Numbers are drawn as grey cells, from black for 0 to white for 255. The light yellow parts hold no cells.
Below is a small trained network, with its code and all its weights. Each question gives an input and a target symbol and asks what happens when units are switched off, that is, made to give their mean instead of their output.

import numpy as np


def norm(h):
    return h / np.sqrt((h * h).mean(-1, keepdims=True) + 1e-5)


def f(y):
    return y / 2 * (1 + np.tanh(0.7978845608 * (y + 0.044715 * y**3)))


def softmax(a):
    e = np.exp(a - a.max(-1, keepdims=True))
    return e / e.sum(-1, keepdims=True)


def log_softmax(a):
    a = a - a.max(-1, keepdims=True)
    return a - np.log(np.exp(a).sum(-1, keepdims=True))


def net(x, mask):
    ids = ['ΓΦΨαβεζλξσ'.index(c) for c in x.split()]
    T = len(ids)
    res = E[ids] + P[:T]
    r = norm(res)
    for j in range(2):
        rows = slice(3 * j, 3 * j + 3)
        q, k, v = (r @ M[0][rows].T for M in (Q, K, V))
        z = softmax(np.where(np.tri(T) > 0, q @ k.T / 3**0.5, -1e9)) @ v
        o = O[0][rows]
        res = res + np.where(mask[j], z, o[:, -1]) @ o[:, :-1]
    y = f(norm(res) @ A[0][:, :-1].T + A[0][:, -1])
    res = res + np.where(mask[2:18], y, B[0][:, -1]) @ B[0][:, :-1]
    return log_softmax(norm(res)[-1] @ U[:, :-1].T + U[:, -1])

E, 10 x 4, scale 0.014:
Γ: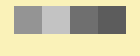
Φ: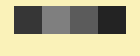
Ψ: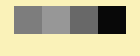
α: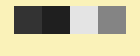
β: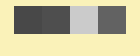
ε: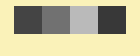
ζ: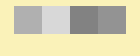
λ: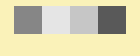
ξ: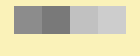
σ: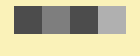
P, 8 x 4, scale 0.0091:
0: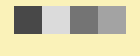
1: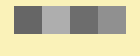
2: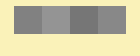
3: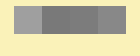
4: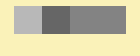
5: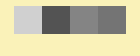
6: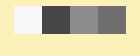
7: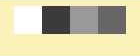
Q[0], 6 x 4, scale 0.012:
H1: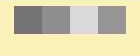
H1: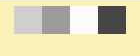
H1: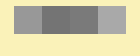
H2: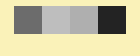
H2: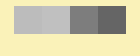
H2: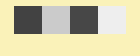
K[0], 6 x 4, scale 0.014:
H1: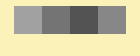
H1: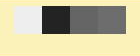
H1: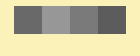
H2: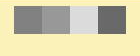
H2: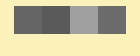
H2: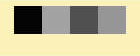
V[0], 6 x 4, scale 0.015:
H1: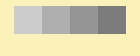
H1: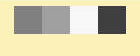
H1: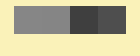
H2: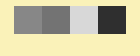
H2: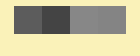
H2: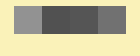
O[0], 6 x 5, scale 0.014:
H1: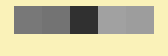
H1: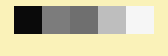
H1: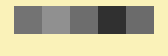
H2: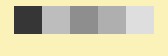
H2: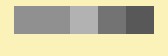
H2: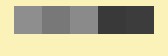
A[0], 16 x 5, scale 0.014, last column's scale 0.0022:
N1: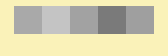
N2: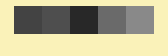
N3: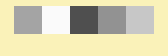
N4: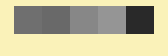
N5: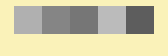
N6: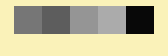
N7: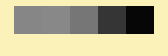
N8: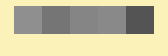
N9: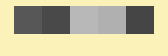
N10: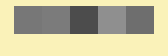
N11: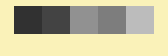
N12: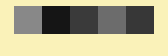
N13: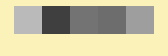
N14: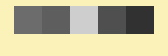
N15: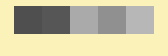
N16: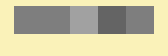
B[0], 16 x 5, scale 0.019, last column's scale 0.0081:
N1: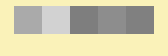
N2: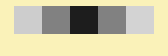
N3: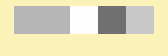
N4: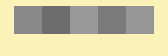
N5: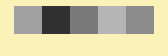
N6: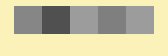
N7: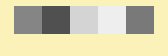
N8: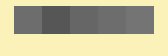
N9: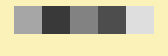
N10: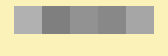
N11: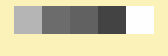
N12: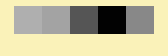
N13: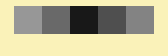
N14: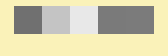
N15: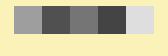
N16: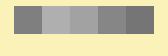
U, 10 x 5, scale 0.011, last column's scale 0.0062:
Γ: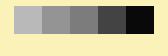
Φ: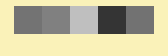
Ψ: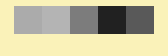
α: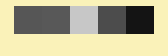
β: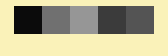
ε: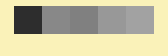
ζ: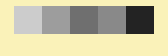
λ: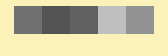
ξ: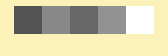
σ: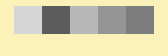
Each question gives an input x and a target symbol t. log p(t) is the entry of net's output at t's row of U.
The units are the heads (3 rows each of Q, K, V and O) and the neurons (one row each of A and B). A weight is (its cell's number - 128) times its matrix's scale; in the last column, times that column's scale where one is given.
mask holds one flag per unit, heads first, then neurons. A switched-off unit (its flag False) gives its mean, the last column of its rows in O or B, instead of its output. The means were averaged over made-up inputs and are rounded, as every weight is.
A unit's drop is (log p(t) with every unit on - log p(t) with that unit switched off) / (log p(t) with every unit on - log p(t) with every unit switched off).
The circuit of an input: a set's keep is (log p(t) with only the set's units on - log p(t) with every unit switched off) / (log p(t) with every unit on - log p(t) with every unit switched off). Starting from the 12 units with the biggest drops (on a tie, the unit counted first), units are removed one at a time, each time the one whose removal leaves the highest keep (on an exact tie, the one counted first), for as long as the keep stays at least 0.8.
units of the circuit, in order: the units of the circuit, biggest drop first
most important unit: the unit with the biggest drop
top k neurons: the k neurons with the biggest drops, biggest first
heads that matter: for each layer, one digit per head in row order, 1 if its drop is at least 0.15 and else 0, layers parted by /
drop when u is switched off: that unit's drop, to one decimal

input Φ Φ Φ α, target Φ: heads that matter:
10
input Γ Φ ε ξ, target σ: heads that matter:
10
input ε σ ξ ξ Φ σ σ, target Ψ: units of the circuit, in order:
H2; N12
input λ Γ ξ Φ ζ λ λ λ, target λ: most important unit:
H1
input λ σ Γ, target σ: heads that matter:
11
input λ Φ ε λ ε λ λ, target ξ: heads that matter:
10
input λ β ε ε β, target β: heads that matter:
01
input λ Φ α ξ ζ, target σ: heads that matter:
10
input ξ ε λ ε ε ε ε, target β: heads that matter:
01
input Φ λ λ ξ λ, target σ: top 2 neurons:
N3; N5
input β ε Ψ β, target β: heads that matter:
11
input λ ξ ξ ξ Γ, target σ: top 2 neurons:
N3; N5
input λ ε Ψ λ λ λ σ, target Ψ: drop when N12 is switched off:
0.2
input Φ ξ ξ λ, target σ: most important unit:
H1
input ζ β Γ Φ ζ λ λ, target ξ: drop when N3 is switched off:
-0.1
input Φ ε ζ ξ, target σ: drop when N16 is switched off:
0.0
